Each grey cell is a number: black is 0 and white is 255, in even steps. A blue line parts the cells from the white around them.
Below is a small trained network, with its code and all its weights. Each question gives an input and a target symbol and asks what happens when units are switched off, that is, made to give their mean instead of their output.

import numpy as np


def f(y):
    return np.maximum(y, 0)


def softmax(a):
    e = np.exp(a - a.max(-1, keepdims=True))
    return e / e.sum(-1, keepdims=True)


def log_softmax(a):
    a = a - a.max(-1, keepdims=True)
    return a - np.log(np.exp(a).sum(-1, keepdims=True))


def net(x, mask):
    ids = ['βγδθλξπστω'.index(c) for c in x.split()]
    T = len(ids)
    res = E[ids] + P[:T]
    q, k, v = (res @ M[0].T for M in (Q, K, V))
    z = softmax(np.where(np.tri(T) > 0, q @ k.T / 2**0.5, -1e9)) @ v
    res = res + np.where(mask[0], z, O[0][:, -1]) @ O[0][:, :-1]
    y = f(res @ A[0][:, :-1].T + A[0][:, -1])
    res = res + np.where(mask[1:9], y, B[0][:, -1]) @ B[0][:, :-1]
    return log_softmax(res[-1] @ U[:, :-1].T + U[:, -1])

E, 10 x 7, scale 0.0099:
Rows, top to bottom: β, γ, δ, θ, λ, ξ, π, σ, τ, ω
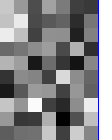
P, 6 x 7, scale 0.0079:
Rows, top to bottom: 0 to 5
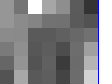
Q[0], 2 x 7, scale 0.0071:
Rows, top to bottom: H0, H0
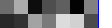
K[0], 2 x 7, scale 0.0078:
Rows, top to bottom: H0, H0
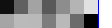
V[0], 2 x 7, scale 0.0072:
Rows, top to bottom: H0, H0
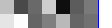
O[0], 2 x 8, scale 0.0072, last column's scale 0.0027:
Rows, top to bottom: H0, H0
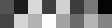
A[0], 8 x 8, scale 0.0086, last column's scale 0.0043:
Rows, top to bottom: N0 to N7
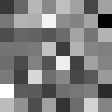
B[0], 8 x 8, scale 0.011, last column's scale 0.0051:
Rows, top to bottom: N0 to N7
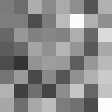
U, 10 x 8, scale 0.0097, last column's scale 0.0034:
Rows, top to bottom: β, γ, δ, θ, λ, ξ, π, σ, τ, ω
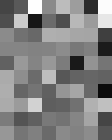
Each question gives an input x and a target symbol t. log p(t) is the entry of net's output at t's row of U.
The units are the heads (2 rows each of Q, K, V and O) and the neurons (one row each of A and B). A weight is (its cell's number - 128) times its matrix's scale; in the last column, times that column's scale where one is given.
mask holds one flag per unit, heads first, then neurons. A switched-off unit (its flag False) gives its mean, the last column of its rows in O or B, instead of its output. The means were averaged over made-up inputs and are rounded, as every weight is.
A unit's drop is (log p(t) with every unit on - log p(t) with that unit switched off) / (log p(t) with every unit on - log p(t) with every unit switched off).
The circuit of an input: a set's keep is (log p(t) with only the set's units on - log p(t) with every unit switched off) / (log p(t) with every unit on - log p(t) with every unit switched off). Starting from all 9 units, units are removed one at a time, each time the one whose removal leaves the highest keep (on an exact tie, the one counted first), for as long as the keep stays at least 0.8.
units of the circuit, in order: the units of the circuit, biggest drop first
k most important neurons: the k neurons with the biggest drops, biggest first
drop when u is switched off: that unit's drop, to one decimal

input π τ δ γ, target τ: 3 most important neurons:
N4, N5, N6
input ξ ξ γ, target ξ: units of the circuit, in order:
N7, H0
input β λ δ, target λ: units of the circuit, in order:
H0, N6
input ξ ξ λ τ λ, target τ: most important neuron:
N4
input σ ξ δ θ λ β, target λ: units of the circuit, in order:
H0, N6, N2
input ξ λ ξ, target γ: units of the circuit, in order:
H0, N7
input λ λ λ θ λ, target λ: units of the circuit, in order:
H0, N4
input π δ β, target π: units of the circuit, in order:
H0, N6
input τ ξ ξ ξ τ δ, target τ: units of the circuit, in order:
H0, N4, N5, N6
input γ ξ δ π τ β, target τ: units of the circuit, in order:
H0, N5, N4, N7
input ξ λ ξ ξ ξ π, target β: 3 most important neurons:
N3, N5, N7
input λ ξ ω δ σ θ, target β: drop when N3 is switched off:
0.3
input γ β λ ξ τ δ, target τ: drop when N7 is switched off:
0.1
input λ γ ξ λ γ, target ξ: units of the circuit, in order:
N7
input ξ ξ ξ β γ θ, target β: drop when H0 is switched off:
0.1
